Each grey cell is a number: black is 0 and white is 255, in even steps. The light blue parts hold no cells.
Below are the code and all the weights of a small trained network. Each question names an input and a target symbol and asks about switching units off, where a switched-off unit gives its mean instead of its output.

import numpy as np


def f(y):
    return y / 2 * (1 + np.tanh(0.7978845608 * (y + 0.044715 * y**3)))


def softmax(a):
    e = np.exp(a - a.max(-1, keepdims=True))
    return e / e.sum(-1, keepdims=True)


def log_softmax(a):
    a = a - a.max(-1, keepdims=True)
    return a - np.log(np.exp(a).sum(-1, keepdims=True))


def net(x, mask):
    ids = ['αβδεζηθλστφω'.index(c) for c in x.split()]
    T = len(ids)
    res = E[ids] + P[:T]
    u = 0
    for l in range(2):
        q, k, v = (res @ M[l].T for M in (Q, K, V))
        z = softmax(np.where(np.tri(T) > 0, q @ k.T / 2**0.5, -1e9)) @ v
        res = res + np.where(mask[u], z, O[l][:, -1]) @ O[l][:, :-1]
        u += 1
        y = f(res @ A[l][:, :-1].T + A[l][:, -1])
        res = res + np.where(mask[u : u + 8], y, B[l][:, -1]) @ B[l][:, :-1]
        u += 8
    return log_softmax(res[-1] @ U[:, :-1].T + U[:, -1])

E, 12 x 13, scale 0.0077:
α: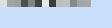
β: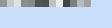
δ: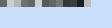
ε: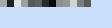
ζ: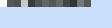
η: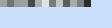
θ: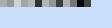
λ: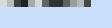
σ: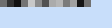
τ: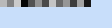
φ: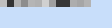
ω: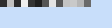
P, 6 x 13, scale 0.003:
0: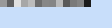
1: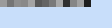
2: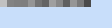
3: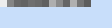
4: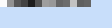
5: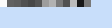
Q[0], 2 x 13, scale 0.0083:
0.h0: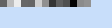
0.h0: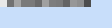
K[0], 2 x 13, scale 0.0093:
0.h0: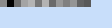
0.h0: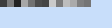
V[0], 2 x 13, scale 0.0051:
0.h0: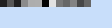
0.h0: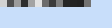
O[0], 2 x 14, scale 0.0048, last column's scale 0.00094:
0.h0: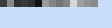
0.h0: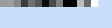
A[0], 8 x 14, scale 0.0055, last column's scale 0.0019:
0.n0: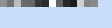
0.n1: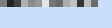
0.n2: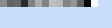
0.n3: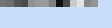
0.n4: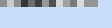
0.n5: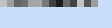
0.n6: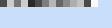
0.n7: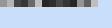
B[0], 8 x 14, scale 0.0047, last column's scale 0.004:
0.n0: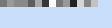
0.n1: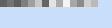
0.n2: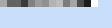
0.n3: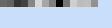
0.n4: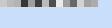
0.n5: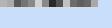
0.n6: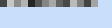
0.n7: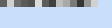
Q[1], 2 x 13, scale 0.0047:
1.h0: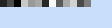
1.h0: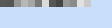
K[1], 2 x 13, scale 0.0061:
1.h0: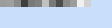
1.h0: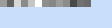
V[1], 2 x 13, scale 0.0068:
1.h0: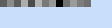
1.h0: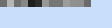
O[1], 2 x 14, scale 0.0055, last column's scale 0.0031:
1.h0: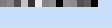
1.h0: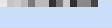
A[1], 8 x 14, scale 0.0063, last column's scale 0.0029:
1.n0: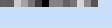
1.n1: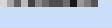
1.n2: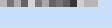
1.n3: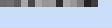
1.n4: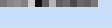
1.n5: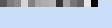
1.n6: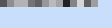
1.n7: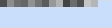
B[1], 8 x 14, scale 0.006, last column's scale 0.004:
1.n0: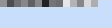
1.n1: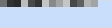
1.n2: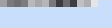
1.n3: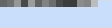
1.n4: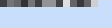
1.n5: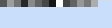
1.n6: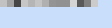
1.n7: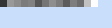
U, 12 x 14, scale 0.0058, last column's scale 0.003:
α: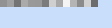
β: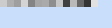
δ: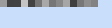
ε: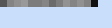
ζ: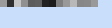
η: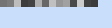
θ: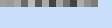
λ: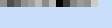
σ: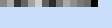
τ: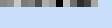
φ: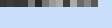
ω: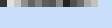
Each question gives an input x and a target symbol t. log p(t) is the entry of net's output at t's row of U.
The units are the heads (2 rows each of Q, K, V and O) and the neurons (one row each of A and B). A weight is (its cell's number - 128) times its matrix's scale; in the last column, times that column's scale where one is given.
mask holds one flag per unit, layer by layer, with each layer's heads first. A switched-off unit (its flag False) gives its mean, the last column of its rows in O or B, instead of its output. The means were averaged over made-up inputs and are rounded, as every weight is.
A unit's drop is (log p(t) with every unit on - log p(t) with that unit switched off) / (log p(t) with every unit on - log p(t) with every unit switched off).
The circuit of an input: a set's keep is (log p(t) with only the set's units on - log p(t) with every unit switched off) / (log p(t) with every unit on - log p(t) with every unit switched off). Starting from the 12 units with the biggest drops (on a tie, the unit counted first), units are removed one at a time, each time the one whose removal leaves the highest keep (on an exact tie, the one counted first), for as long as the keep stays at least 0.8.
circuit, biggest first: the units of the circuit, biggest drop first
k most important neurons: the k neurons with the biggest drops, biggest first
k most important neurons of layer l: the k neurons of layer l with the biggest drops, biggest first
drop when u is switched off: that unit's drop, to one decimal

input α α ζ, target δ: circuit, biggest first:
(1.n1 0.n5 0.h0)
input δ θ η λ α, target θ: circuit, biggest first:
(0.n4 1.n2 0.h0)
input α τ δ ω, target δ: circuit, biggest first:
(0.h0 1.h0 1.n1 0.n6)
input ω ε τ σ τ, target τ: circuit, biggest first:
(1.h0 0.h0 0.n6)
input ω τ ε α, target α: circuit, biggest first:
(0.h0 0.n1)
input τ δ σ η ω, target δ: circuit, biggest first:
(1.h0 1.n1 0.n6)
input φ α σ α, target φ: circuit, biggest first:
(1.h0 0.h0)
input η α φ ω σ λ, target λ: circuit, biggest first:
(0.h0 0.n3 1.h0 1.n3)
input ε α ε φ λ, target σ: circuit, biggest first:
(0.n7 0.n5)
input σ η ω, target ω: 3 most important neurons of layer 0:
(0.n6 0.n2 0.n1)
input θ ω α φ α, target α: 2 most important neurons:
(0.n1 0.n4)
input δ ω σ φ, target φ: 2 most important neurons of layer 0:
(0.n1 0.n3)
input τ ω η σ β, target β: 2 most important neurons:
(0.n6 1.n6)
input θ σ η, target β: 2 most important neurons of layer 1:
(1.n6 1.n4)
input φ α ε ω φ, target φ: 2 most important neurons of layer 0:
(0.n3 0.n1)
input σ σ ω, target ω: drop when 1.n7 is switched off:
0.0
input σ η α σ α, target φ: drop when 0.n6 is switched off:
0.2
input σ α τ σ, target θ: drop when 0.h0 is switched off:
0.6
